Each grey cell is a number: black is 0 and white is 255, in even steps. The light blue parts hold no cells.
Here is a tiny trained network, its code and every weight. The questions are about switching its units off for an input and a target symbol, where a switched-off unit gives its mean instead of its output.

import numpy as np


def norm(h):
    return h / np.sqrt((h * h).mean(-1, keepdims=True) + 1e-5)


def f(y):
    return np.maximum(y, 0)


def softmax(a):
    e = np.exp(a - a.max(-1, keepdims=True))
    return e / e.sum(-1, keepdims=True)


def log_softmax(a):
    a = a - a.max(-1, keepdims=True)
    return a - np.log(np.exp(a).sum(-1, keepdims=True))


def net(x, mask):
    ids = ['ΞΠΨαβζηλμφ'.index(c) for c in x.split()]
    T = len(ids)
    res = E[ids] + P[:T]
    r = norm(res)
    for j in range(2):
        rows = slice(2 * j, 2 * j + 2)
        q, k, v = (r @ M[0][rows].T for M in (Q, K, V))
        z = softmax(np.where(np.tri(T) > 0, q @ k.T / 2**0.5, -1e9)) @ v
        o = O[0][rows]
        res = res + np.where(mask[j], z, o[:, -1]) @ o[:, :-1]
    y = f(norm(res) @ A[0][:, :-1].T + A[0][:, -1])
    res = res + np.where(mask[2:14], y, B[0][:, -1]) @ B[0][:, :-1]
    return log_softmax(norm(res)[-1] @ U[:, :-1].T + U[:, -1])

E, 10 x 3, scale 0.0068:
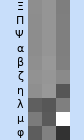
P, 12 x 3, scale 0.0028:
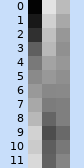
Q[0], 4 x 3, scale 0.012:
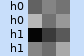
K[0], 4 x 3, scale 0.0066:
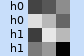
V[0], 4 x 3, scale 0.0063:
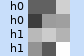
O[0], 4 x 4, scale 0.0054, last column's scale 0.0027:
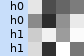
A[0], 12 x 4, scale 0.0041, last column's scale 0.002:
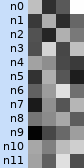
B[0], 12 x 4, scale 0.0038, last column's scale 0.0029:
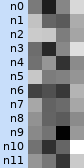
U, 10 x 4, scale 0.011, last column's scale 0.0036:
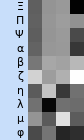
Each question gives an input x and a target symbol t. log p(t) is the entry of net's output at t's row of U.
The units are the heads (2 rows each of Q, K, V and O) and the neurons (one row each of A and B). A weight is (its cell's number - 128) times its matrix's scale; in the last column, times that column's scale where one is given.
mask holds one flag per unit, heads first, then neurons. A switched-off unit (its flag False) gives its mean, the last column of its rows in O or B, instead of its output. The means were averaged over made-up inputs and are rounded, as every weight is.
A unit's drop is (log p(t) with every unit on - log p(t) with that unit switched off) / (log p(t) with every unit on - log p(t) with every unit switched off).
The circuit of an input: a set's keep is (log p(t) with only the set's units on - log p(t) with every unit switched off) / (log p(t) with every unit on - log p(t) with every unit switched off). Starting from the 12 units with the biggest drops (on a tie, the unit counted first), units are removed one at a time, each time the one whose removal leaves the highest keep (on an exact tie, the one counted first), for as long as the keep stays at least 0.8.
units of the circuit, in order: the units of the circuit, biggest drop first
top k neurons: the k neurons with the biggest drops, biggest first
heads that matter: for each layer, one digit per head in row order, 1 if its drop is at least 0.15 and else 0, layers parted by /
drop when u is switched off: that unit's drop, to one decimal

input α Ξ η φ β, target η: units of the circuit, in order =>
(h1)
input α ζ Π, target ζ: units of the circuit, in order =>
(h1, h0)
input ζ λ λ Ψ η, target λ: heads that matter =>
11
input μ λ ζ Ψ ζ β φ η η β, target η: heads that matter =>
11
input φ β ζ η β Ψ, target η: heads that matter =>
01
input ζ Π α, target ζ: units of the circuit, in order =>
(h1, h0)
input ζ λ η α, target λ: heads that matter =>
11
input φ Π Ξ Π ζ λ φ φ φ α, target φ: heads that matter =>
01
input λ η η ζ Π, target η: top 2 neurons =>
(n0, n10)
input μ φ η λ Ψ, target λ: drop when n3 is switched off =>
0.2
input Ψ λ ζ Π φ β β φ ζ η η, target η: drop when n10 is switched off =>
0.1
